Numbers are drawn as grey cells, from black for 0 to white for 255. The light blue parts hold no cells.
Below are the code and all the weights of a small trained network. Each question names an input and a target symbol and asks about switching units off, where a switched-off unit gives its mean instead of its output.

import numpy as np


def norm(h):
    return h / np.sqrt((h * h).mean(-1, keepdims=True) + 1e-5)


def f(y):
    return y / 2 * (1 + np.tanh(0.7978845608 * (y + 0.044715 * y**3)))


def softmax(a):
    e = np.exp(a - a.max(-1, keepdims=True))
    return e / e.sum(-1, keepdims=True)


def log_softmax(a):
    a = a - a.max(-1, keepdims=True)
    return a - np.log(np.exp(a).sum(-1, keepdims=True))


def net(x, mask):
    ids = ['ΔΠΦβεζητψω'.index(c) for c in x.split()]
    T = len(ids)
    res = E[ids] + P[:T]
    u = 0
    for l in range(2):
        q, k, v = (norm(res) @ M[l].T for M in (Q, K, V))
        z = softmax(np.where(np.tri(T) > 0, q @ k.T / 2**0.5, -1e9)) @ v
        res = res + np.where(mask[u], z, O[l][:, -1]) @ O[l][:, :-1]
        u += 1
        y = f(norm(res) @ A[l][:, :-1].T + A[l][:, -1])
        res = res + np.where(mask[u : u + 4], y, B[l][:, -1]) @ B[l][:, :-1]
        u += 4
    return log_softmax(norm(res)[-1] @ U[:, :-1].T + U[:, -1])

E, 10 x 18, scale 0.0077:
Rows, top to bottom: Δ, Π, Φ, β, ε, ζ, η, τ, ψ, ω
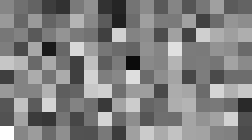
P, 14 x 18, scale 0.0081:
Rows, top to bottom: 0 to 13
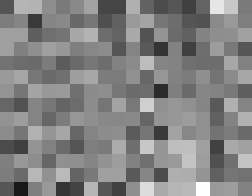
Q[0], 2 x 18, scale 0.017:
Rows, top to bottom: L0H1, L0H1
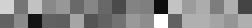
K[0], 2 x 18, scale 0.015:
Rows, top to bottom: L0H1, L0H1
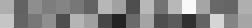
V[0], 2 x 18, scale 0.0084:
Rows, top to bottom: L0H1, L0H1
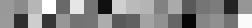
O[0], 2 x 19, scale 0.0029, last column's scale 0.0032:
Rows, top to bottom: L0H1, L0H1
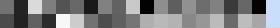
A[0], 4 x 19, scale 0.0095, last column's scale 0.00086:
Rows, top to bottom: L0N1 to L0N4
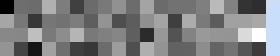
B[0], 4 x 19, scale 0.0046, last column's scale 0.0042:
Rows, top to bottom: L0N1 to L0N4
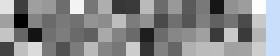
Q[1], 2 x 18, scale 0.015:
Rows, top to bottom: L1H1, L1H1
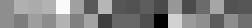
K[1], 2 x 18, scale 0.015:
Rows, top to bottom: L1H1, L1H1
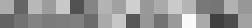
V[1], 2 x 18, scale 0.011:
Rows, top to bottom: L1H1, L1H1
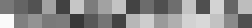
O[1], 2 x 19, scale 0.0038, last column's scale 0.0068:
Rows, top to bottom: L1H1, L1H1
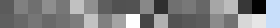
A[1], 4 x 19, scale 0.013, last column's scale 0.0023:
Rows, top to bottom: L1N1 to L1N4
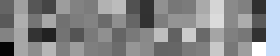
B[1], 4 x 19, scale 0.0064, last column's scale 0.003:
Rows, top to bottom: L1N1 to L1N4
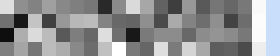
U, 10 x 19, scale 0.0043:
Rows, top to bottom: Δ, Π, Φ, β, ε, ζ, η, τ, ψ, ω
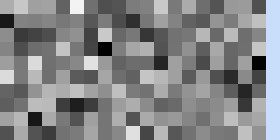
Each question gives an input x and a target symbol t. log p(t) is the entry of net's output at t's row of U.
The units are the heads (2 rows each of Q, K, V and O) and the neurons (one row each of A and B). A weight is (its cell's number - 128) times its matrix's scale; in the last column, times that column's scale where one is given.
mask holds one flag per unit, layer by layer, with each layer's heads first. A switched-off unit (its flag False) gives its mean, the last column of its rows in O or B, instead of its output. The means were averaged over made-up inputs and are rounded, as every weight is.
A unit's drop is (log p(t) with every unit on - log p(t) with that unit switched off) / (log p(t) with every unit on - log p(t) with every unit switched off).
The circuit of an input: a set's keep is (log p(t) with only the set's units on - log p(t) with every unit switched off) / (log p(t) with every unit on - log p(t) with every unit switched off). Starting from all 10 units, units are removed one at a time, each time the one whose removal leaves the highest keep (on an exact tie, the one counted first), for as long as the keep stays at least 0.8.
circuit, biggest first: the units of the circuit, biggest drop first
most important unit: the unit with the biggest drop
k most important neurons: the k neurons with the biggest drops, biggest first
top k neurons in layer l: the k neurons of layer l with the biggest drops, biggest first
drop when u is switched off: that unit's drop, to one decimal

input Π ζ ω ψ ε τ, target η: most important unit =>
L1N4
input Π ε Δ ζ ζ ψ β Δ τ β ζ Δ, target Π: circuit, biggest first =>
L1N3; L0N1
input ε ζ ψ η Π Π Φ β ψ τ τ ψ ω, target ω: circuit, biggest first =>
L1H1; L0N1
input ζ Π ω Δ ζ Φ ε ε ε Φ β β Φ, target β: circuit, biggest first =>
L0H1; L1N1
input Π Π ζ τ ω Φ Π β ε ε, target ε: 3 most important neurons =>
L1N2; L0N1; L1N4
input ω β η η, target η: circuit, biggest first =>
L1N4; L1H1
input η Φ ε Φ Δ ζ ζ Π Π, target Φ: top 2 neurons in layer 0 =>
L0N2; L0N3
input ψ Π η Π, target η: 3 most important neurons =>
L1N4; L0N1; L0N3
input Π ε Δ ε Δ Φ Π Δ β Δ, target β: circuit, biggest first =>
L0H1; L1N3
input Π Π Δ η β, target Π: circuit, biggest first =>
L0N1; L1N3; L0N2
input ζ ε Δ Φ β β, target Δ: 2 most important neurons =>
L1N1; L1N3
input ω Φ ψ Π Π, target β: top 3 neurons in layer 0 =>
L0N2; L0N1; L0N3
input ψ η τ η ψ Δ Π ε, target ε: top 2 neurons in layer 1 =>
L1N2; L1N4
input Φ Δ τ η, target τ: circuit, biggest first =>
L0H1
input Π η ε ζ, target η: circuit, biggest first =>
L1H1; L1N4
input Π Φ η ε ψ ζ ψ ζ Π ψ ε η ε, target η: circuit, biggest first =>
L1H1; L1N4; L0N1; L0N3
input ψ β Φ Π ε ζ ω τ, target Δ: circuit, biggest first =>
L0N1; L0N4
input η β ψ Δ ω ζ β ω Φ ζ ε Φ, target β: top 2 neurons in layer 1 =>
L1N1; L1N2
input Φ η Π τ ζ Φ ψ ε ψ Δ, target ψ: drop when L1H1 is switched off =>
0.0
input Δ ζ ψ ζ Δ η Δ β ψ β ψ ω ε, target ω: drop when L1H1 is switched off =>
0.8
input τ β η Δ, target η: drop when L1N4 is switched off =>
1.0
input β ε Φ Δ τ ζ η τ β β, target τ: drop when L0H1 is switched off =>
1.0
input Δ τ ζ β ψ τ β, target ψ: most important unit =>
L0H1
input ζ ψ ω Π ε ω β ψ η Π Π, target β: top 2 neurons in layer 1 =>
L1N3; L1N4
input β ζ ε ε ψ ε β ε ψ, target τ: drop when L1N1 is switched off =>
0.5
